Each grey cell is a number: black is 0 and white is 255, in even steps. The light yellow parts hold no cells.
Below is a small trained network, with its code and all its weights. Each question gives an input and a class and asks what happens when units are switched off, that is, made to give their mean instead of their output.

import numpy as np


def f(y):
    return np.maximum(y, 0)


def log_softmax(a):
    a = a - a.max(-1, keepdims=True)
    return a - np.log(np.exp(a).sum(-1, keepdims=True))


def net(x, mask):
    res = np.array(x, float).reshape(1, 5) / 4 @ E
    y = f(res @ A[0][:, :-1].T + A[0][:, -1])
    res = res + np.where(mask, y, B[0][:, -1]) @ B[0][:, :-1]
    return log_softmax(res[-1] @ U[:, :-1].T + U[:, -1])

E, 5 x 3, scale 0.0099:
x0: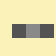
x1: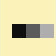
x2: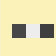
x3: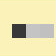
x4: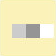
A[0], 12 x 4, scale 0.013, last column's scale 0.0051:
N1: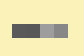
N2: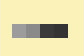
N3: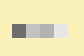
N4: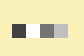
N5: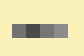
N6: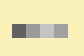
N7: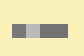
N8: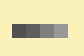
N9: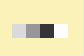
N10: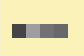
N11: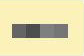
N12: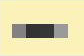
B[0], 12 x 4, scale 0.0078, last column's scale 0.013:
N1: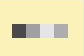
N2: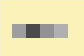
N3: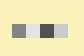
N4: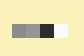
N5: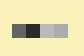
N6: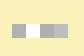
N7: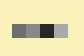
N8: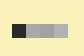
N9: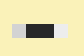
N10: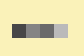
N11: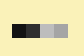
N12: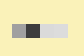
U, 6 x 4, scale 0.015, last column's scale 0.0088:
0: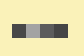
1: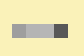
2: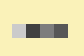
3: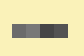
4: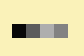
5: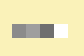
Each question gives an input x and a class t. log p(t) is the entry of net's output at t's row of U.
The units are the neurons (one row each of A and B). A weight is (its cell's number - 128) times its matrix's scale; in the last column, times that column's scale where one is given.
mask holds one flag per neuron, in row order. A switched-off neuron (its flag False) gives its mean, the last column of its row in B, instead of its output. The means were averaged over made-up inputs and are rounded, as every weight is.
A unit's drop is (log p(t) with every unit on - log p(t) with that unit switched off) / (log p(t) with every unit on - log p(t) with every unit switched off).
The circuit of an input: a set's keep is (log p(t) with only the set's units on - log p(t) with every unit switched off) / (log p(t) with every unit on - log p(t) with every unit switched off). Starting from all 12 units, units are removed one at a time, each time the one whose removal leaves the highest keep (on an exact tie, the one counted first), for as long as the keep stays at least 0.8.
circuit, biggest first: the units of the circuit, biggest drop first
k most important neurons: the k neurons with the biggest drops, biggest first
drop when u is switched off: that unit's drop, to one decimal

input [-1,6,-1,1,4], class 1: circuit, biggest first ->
N6
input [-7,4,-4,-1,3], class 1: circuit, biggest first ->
N6; N9
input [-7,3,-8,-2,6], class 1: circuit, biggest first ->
N9; N6
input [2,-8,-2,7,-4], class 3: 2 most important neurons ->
N12; N6
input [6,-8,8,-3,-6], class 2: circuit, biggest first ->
N9; N2
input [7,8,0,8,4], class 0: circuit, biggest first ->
N3; N4
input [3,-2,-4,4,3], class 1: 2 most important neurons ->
N9; N4
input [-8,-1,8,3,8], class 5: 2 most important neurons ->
N4; N7
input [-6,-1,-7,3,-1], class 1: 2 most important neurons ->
N9; N10
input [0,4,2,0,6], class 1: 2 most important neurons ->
N6; N9
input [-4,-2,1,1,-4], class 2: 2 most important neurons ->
N3; N8
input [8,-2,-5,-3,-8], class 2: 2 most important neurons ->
N9; N12
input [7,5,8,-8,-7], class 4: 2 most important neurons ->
N12; N8
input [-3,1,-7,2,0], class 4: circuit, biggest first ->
N9
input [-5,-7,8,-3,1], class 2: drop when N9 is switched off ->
0.7
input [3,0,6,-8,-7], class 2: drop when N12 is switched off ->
0.2
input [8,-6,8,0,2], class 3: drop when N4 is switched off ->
0.1
